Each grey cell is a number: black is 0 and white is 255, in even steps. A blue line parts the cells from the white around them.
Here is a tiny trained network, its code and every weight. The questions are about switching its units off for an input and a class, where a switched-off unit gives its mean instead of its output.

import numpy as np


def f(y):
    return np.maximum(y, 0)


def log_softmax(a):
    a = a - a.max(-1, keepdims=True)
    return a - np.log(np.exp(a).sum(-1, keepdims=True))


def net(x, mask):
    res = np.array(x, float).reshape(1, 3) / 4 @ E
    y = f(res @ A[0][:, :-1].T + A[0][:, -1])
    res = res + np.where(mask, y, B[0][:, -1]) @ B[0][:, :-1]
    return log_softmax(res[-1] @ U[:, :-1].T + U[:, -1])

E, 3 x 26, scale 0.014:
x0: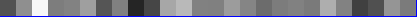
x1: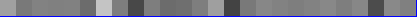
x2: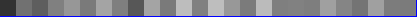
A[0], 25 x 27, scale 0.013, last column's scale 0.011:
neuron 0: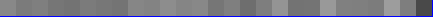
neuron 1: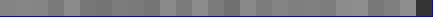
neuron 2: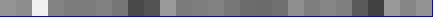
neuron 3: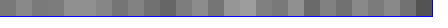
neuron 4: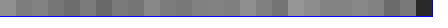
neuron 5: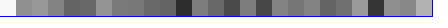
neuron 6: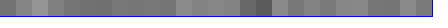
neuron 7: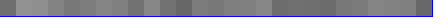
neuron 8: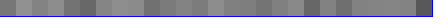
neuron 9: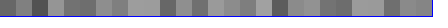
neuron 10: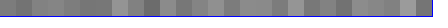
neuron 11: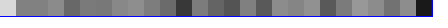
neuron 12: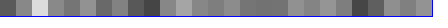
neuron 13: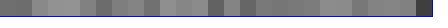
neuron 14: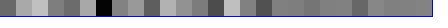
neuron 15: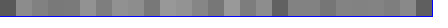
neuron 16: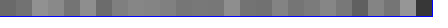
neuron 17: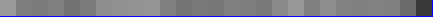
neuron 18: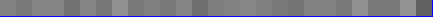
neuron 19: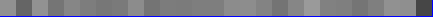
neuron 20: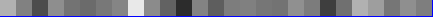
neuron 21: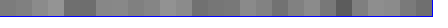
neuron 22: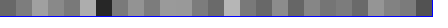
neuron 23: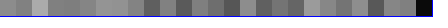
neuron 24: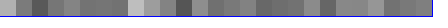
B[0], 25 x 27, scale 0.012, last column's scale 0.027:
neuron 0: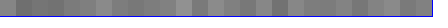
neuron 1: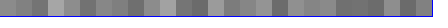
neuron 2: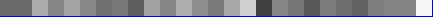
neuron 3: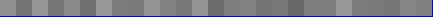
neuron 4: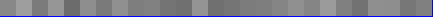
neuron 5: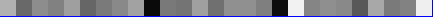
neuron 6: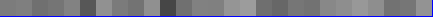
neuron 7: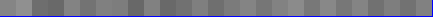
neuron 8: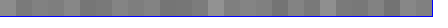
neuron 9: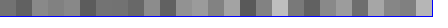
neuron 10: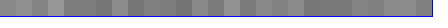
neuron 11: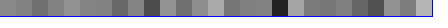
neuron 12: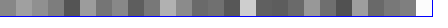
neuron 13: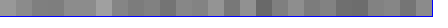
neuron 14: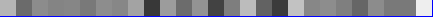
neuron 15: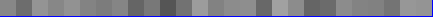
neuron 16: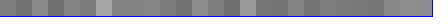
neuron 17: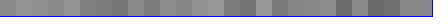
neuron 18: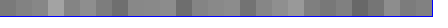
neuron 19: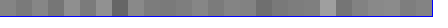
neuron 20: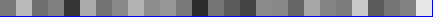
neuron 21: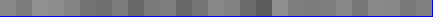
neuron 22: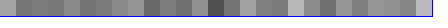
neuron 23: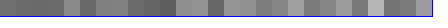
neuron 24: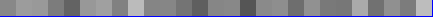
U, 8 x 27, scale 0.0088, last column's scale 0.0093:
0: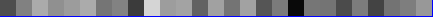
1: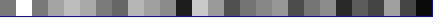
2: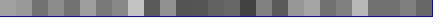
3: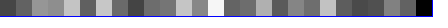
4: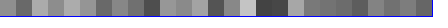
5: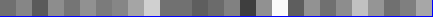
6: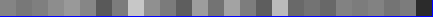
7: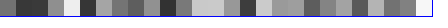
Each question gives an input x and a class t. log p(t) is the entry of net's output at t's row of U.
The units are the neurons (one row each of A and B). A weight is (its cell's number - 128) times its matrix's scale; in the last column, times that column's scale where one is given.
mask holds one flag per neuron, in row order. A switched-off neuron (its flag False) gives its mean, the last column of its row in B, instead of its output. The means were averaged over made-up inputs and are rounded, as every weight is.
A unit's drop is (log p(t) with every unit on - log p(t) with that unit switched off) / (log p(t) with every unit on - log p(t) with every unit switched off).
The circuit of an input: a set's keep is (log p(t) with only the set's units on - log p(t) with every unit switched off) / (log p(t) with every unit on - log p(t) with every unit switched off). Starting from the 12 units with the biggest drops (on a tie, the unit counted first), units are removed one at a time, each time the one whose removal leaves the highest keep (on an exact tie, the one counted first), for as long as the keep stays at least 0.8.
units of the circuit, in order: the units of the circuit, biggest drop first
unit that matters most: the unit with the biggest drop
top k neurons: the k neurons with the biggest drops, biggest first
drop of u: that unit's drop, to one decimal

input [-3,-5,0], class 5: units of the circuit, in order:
[neuron 5; neuron 14; neuron 12]
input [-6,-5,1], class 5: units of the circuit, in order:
[neuron 5; neuron 14]
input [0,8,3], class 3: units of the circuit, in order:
[neuron 14; neuron 12]
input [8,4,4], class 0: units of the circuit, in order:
[neuron 5; neuron 12]
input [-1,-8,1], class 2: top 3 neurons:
[neuron 2; neuron 5; neuron 12]
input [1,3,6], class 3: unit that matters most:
neuron 20
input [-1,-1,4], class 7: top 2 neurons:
[neuron 20; neuron 12]
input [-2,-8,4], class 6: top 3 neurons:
[neuron 5; neuron 12; neuron 9]
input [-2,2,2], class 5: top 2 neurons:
[neuron 5; neuron 14]
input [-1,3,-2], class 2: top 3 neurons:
[neuron 2; neuron 14; neuron 12]
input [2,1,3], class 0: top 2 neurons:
[neuron 5; neuron 14]
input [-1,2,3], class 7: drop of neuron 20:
0.3
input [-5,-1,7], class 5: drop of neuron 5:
0.3
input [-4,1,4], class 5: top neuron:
[neuron 5]
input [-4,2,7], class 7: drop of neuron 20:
0.1
